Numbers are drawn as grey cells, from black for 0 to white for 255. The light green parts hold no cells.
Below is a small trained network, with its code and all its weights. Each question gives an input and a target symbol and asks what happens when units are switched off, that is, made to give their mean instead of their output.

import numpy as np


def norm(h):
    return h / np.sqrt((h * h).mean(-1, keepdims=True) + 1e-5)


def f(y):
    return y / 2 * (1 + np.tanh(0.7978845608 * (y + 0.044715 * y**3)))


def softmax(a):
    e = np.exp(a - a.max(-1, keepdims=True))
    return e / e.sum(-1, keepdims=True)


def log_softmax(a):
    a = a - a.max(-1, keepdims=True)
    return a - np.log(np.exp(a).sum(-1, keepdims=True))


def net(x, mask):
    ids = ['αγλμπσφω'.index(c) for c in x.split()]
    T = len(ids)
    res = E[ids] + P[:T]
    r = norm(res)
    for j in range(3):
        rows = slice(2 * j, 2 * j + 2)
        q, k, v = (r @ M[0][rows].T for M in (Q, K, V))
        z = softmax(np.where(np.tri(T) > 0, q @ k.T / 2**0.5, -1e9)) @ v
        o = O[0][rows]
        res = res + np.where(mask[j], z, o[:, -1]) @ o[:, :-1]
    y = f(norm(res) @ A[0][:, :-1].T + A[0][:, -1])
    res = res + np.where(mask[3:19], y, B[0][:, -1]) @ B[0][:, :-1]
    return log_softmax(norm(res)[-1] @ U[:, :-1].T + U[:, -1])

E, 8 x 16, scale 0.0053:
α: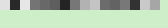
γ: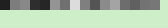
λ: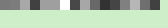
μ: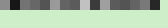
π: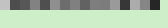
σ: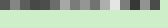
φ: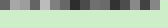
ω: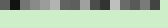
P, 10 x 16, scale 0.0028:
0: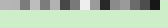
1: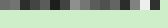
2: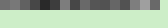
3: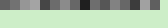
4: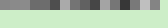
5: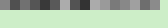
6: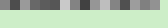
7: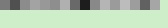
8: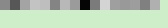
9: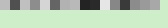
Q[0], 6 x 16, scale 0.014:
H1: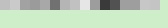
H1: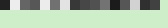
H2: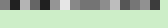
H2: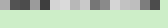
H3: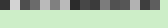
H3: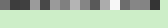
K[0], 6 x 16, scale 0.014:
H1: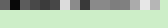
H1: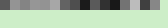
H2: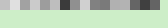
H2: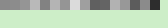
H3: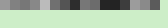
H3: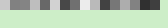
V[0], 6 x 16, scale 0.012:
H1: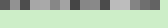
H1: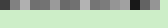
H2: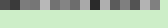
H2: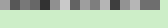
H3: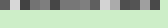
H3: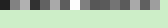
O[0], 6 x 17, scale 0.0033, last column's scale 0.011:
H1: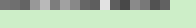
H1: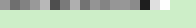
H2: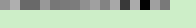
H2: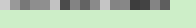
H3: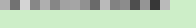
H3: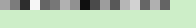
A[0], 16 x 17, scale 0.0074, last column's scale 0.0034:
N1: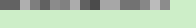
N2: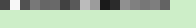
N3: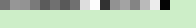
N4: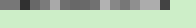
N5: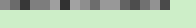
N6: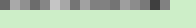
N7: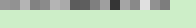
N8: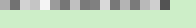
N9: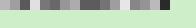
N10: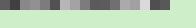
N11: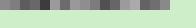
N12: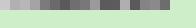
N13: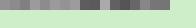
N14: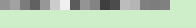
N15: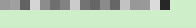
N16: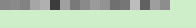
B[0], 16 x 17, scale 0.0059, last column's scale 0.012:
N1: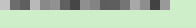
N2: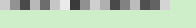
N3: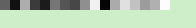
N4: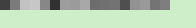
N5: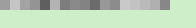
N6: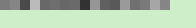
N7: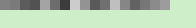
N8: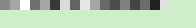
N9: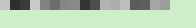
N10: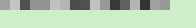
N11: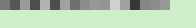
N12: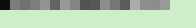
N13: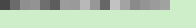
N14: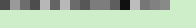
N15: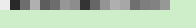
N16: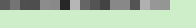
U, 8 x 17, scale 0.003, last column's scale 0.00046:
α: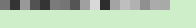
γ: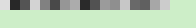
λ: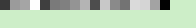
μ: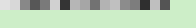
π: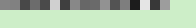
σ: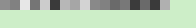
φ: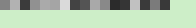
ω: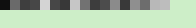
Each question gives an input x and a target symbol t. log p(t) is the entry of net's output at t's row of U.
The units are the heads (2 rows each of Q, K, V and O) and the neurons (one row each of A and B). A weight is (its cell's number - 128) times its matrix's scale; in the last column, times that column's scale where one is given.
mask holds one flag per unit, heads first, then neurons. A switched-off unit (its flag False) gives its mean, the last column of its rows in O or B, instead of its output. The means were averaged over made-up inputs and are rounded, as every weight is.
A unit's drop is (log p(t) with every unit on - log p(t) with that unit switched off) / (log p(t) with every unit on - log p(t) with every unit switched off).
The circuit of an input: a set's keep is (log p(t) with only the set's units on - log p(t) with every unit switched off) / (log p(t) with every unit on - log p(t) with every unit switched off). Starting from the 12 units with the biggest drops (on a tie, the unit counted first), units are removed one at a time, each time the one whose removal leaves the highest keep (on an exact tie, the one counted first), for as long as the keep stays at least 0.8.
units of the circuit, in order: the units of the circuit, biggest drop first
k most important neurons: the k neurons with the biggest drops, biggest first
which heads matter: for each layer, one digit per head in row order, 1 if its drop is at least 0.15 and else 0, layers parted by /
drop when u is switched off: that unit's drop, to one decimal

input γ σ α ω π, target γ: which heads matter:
000
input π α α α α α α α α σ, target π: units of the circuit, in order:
H1, N3, N8, H2
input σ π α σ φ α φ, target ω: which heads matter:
101
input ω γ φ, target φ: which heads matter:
100
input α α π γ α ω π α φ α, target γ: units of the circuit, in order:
H3
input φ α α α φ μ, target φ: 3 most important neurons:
N10, N3, N8
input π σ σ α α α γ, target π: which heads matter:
100
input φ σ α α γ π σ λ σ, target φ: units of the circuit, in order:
H2, N10, N3
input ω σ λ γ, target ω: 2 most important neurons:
N3, N2
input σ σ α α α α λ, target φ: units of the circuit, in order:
H1, N3, N10
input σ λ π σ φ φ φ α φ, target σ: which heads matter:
011
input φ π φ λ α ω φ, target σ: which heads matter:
110
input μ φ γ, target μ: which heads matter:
010
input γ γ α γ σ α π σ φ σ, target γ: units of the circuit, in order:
H3
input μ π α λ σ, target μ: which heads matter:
010
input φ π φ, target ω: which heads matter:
000
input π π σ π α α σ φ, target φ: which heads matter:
101
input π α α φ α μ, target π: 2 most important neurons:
N3, N8
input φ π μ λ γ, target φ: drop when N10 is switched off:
0.6
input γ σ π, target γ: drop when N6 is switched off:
0.0
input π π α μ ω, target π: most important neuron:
N3
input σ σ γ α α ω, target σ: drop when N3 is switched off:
0.1
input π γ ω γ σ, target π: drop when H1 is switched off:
0.2
